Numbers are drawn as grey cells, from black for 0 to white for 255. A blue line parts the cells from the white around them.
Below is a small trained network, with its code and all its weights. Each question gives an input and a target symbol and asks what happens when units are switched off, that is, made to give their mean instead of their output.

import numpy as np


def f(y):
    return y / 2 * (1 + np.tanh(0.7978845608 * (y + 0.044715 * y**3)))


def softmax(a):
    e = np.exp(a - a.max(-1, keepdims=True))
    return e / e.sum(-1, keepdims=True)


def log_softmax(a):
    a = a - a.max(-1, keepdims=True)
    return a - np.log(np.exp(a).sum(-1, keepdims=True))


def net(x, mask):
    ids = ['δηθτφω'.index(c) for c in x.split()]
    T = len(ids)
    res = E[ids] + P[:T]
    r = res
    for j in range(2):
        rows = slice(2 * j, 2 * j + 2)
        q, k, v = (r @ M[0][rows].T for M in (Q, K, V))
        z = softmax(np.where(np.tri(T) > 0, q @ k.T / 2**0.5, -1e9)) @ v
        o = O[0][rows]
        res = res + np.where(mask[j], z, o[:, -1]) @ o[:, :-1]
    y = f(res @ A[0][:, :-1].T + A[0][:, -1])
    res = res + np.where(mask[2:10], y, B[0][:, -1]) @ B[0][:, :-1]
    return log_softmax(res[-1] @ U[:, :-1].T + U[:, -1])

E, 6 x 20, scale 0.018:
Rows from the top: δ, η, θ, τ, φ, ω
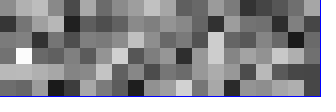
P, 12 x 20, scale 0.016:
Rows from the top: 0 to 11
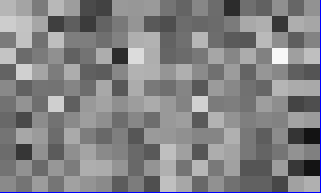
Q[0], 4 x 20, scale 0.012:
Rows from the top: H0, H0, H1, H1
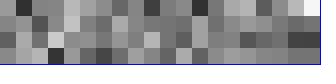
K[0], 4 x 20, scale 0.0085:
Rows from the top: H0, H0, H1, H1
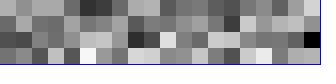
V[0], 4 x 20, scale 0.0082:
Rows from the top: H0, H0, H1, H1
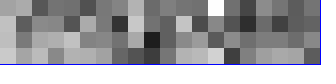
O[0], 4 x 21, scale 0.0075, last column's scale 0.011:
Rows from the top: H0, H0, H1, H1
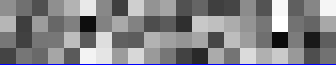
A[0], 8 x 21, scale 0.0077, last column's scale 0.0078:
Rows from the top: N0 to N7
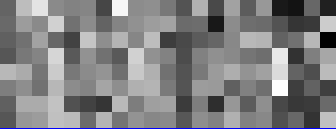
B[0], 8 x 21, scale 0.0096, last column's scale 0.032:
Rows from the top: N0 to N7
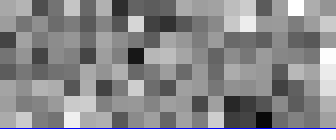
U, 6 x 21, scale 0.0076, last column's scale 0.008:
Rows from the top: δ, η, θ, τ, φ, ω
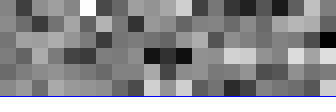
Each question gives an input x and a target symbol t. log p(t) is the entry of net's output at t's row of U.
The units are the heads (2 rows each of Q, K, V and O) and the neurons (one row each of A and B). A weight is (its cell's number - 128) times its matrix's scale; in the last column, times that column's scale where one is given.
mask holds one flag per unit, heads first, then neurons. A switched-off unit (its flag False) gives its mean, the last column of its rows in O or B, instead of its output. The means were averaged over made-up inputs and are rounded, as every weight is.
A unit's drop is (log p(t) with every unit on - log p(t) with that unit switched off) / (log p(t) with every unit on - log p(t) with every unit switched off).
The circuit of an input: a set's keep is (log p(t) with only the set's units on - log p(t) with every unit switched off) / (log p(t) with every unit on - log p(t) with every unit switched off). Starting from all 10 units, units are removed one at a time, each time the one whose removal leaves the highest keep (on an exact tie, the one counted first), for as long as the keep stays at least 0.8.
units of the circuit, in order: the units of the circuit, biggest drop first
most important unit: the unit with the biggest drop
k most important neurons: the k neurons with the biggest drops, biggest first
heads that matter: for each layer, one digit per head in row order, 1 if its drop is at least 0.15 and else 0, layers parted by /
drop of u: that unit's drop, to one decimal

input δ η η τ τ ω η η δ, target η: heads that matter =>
10
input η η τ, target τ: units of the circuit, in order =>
N1, N6, H0
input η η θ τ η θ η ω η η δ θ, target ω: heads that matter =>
01
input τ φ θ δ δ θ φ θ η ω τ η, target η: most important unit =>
N5
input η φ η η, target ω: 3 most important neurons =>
N1, N5, N4
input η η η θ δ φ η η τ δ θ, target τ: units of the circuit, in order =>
N1, H0
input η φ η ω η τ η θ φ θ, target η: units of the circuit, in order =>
N1, N6, H0
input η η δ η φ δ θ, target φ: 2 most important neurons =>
N5, N7
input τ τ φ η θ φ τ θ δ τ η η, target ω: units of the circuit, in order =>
N5, N4
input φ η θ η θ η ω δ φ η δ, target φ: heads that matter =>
01
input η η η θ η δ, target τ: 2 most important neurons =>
N3, N6
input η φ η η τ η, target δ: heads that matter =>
11
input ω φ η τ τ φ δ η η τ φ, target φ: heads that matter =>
01
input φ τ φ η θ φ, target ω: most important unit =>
N1
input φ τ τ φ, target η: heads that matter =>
11
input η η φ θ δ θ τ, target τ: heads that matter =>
00
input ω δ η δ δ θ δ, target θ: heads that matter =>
11
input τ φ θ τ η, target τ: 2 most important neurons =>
N1, N7
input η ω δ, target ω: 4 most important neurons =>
N3, N1, N5, N2
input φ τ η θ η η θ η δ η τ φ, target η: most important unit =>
N1
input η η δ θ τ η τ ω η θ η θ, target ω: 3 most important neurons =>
N1, N4, N0
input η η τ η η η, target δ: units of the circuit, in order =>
N6, H1
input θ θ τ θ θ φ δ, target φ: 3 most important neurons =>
N5, N7, N3
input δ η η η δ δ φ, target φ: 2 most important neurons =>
N7, N5
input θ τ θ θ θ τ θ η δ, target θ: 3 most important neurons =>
N5, N3, N7
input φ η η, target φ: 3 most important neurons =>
N7, N1, N5
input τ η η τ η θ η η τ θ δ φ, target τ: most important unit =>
N6
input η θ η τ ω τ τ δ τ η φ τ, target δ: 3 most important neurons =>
N3, N1, N0
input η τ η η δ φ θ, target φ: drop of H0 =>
0.0
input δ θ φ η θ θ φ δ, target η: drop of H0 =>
0.1
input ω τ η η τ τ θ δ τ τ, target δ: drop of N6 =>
0.0
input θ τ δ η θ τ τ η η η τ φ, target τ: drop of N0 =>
-0.1
